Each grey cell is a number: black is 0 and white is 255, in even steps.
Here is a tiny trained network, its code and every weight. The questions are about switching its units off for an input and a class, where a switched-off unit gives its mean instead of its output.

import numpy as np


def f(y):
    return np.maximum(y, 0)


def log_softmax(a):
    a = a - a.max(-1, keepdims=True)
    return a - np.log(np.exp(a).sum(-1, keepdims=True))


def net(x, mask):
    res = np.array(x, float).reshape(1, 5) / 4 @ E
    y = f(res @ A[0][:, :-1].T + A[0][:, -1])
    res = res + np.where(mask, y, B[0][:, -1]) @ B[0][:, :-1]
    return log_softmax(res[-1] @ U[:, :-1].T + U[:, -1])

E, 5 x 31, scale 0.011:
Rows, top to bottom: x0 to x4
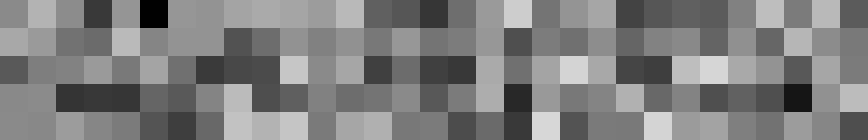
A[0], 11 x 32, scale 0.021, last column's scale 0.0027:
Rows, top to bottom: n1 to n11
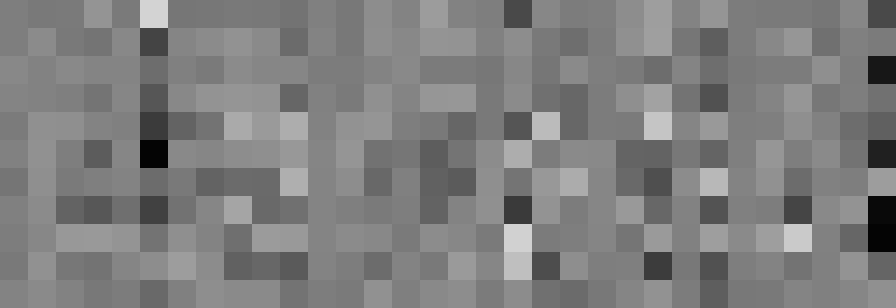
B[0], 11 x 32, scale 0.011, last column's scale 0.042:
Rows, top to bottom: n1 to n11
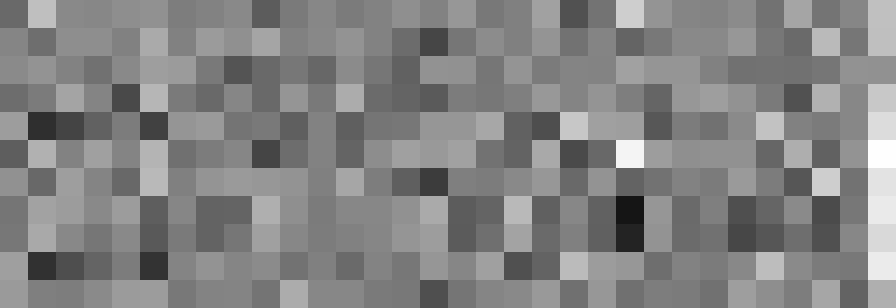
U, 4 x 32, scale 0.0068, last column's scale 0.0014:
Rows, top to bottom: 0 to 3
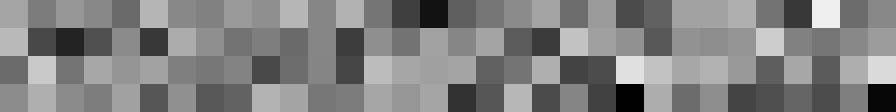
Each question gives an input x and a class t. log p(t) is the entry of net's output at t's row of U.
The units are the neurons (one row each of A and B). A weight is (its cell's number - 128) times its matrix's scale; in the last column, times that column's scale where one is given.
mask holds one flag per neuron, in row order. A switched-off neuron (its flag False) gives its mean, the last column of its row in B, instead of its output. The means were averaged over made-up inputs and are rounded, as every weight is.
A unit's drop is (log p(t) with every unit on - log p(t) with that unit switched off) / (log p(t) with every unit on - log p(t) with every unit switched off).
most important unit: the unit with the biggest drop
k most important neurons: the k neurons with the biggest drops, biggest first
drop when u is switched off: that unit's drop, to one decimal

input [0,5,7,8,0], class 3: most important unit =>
n8
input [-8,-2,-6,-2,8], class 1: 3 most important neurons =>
(n5, n6, n7)
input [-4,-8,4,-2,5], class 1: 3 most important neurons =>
(n6, n5, n4)
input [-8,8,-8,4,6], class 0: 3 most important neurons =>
(n6, n4, n2)
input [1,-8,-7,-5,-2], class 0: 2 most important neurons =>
(n4, n8)
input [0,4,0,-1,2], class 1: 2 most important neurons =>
(n8, n6)
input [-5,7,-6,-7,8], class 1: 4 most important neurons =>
(n5, n8, n7, n6)
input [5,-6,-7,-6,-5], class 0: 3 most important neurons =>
(n4, n8, n2)
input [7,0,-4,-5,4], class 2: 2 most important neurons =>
(n6, n8)
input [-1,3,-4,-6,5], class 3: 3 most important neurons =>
(n9, n10, n7)
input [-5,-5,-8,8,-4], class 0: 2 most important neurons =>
(n4, n9)
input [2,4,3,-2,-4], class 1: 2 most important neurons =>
(n10, n4)
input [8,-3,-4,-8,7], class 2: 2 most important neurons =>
(n6, n8)
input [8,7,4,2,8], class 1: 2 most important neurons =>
(n5, n1)
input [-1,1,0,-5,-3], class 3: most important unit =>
n5
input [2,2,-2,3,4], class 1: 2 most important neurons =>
(n5, n9)
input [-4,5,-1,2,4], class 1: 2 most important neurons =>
(n6, n5)
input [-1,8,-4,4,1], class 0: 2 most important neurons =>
(n9, n4)
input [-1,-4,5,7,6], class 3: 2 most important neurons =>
(n8, n10)
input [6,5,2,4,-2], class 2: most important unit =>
n6
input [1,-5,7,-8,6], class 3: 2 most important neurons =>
(n9, n4)
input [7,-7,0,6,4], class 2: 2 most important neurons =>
(n6, n9)
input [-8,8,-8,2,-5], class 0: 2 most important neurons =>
(n6, n4)
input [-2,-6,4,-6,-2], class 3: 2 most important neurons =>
(n9, n6)
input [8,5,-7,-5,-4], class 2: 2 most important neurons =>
(n6, n7)
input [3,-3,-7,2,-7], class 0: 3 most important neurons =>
(n4, n5, n2)
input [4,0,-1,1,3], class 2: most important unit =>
n10
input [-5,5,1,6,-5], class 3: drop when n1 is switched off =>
0.0
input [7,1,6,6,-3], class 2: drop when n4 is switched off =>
0.2
